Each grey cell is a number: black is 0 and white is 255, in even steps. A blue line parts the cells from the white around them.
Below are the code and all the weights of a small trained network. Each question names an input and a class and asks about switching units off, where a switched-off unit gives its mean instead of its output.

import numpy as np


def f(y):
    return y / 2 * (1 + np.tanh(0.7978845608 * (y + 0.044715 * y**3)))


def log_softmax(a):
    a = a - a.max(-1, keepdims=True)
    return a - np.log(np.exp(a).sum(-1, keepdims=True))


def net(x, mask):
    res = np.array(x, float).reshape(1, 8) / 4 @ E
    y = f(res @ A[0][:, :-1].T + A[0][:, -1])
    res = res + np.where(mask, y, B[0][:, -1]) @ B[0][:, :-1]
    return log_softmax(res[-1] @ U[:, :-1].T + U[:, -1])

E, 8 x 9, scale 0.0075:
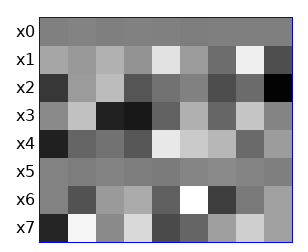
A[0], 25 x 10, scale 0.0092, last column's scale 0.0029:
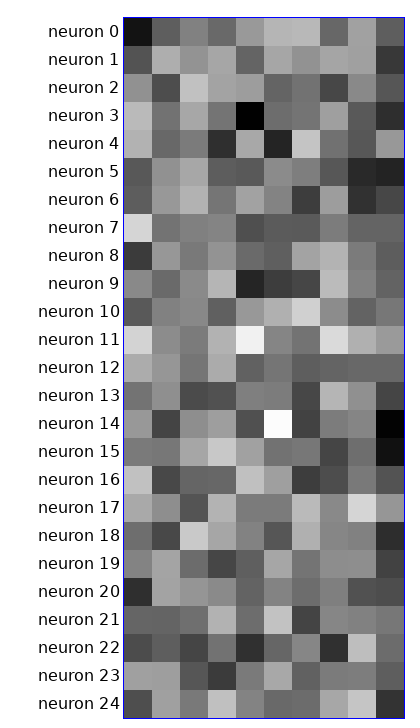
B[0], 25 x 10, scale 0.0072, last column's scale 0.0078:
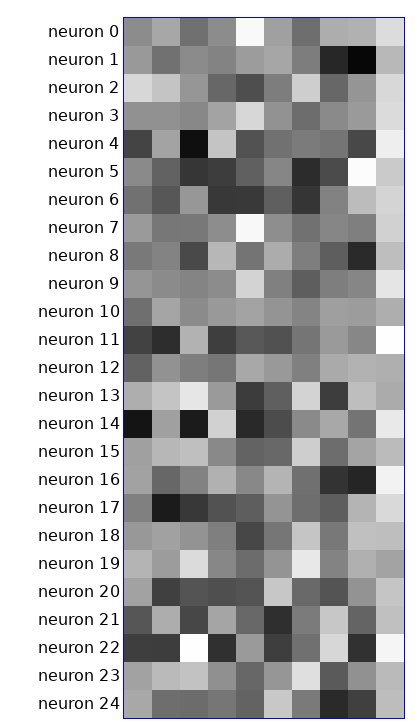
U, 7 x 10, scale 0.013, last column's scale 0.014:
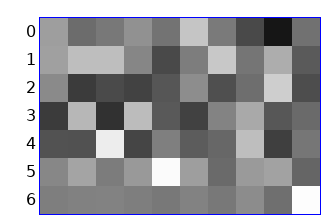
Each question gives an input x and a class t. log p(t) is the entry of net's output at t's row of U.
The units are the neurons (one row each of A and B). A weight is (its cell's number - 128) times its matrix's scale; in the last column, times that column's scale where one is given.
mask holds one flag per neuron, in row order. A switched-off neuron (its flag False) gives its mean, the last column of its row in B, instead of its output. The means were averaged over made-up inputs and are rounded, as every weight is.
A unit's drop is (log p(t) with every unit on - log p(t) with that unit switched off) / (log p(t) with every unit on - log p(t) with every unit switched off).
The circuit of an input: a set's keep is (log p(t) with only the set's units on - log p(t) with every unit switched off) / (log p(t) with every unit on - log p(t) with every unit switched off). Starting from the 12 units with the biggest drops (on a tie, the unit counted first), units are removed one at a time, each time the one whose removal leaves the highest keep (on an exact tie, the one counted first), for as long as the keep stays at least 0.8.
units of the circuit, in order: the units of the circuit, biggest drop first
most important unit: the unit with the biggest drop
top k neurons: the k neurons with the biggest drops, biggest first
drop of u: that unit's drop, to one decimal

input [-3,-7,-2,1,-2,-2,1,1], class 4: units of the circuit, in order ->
neuron 22
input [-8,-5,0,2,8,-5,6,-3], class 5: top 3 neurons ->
neuron 0; neuron 4; neuron 11
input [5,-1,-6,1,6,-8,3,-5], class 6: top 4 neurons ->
neuron 5; neuron 16; neuron 6; neuron 20
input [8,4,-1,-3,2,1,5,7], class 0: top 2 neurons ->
neuron 1; neuron 24
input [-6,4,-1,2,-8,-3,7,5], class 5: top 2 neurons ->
neuron 9; neuron 3
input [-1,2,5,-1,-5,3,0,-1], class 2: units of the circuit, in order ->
neuron 6; neuron 5
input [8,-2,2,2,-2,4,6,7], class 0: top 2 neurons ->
neuron 1; neuron 24
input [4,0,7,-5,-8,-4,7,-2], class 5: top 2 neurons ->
neuron 3; neuron 7
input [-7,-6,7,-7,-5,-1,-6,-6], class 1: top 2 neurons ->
neuron 2; neuron 15
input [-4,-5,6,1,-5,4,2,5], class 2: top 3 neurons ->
neuron 5; neuron 20; neuron 16
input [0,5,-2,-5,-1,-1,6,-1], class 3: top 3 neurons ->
neuron 14; neuron 22; neuron 21
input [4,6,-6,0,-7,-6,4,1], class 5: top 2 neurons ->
neuron 9; neuron 7
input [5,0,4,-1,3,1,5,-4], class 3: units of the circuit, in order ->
neuron 14; neuron 21
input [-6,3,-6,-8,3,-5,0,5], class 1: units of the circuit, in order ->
neuron 18
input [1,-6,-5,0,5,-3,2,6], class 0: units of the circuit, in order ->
neuron 24; neuron 1
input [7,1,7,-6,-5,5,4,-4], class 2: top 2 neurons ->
neuron 5; neuron 6
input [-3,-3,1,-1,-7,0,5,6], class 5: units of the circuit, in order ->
neuron 9; neuron 3
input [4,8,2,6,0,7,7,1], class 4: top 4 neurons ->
neuron 11; neuron 4; neuron 6; neuron 2
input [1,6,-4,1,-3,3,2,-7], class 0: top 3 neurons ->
neuron 16; neuron 22; neuron 6
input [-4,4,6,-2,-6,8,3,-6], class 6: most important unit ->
neuron 6
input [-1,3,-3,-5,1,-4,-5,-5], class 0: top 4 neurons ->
neuron 14; neuron 16; neuron 4; neuron 21
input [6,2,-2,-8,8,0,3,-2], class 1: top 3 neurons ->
neuron 2; neuron 15; neuron 18
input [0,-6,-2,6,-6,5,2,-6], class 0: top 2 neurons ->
neuron 16; neuron 11
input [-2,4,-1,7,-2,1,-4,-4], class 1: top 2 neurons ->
neuron 13; neuron 23
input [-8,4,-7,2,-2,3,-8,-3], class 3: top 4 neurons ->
neuron 4; neuron 5; neuron 6; neuron 20
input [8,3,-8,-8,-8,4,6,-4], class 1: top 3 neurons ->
neuron 2; neuron 15; neuron 18
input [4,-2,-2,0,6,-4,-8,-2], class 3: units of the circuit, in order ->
neuron 4
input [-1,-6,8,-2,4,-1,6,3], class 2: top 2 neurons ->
neuron 5; neuron 20
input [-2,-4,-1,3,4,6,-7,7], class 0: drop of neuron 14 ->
0.2
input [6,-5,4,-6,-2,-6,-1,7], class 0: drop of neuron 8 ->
0.2
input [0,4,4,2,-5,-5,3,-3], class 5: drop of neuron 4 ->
0.1
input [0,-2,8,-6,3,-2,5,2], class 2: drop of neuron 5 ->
0.3
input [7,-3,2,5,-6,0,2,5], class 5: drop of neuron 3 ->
0.3
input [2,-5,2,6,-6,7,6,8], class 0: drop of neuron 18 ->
0.0
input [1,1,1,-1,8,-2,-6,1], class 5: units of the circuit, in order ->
neuron 0
